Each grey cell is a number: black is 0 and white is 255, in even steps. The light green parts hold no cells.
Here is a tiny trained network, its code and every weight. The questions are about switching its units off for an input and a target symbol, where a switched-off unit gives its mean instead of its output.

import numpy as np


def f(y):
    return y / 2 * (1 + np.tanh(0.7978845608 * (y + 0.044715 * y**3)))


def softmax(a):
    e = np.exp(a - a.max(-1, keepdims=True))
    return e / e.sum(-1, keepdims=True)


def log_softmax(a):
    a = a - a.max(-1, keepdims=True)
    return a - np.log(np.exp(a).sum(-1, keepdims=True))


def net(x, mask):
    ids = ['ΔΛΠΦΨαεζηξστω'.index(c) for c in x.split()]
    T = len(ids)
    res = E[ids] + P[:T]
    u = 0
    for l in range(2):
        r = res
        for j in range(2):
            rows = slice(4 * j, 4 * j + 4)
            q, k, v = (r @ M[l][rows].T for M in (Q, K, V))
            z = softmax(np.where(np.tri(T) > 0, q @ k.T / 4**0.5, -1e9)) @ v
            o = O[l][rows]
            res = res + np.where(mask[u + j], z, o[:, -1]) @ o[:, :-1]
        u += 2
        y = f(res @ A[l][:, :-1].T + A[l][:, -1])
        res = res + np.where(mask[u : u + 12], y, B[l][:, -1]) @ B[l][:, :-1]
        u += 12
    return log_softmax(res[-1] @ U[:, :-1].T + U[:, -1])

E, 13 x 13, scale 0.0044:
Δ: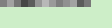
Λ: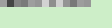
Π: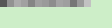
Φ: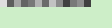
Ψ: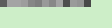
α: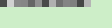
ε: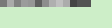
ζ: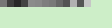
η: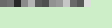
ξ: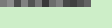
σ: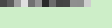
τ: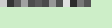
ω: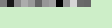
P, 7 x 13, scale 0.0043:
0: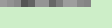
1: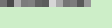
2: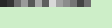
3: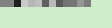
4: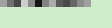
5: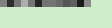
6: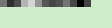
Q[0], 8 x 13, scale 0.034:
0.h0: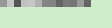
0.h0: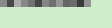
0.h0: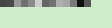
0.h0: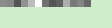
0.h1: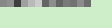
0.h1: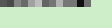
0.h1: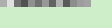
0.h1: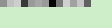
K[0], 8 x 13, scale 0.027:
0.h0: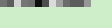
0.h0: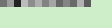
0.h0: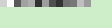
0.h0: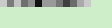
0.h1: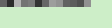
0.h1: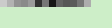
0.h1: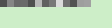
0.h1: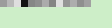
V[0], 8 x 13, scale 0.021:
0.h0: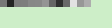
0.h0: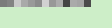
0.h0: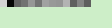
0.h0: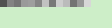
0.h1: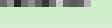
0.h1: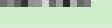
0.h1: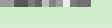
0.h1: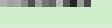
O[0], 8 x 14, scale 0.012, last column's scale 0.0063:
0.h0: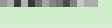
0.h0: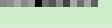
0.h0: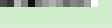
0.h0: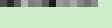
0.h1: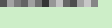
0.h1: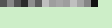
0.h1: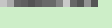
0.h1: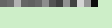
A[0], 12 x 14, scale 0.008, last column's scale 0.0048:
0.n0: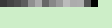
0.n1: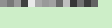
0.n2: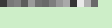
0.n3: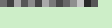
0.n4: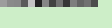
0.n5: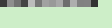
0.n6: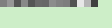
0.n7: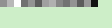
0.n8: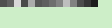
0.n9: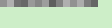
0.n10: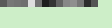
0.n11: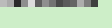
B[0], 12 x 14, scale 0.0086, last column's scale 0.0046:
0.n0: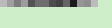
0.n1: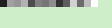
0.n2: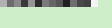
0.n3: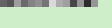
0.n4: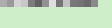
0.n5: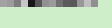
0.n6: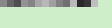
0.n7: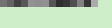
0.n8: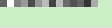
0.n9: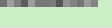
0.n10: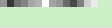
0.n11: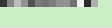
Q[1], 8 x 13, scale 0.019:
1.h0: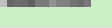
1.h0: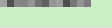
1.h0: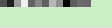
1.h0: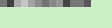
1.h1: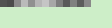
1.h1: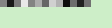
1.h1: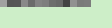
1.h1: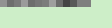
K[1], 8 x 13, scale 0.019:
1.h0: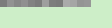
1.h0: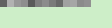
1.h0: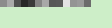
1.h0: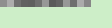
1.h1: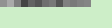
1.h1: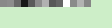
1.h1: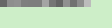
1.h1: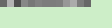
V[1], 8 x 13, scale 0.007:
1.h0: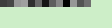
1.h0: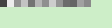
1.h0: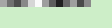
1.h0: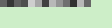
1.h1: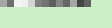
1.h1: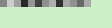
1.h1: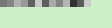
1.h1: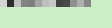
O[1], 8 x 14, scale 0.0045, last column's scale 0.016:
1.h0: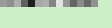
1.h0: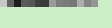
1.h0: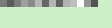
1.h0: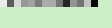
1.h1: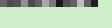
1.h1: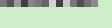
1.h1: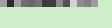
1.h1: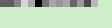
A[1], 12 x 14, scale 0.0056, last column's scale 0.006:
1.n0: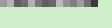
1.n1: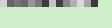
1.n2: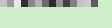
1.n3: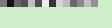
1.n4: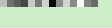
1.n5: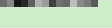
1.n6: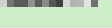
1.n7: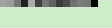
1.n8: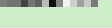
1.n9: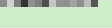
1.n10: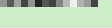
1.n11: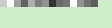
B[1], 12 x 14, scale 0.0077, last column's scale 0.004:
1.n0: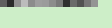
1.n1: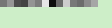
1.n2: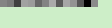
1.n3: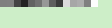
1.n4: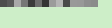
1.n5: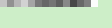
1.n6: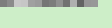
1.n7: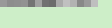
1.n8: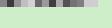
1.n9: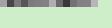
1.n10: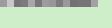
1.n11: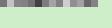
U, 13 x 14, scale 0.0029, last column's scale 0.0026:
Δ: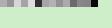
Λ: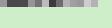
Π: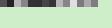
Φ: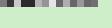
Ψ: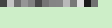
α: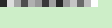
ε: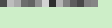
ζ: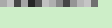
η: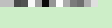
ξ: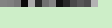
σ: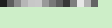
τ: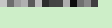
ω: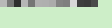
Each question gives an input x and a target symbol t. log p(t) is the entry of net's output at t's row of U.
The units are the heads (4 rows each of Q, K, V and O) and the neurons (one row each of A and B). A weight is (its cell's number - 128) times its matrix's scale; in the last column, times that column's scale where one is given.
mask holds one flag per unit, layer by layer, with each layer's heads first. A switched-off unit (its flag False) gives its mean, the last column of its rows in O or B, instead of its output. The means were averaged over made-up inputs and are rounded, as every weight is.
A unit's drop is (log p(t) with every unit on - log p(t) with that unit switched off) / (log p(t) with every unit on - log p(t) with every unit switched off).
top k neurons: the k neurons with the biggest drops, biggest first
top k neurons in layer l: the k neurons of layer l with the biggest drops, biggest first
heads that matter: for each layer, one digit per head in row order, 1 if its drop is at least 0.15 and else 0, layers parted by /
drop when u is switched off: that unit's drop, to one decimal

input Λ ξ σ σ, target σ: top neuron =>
0.n1
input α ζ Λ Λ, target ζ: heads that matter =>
01 / 00
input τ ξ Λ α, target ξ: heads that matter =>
01 / 00
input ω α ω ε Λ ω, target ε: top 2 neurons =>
0.n8, 0.n10
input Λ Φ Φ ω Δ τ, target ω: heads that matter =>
00 / 00
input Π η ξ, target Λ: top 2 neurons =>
0.n10, 1.n3
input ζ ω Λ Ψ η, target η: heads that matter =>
01 / 01
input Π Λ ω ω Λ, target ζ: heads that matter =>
10 / 01
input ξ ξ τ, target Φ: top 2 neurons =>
0.n1, 0.n2
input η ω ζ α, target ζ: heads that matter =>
10 / 00
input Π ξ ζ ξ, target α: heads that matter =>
10 / 10
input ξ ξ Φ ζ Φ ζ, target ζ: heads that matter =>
01 / 00
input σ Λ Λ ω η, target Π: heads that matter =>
10 / 00
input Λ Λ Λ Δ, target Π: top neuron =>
0.n2
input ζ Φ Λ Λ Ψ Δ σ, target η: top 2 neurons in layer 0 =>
0.n5, 0.n2
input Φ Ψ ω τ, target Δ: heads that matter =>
10 / 00
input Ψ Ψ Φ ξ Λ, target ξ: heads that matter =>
11 / 00
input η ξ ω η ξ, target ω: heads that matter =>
11 / 11
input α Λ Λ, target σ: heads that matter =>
10 / 00
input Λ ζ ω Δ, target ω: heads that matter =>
01 / 00
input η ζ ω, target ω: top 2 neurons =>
1.n2, 0.n1
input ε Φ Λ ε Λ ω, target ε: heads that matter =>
10 / 00
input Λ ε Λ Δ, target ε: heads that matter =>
11 / 00
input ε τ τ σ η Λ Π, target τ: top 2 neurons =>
0.n8, 1.n5
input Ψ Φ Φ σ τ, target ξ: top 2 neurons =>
0.n4, 0.n7
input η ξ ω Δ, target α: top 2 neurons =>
0.n1, 1.n11
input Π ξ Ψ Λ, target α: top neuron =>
0.n1
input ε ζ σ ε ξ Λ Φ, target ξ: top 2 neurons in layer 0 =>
0.n2, 0.n8
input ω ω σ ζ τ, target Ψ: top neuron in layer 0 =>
0.n11
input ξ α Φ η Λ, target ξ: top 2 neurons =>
0.n7, 1.n9
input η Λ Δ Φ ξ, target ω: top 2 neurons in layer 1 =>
1.n2, 1.n7
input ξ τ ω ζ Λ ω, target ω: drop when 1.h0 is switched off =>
-0.1
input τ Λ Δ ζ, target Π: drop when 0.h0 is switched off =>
0.6
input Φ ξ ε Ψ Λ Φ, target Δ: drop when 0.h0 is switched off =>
0.5
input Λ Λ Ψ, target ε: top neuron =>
0.n10
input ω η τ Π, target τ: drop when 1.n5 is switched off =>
-0.1
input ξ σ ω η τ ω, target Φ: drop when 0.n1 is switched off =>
0.5
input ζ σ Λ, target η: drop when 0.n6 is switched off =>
-0.2
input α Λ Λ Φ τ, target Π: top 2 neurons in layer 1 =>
1.n6, 1.n5
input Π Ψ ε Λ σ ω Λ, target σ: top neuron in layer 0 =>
0.n11
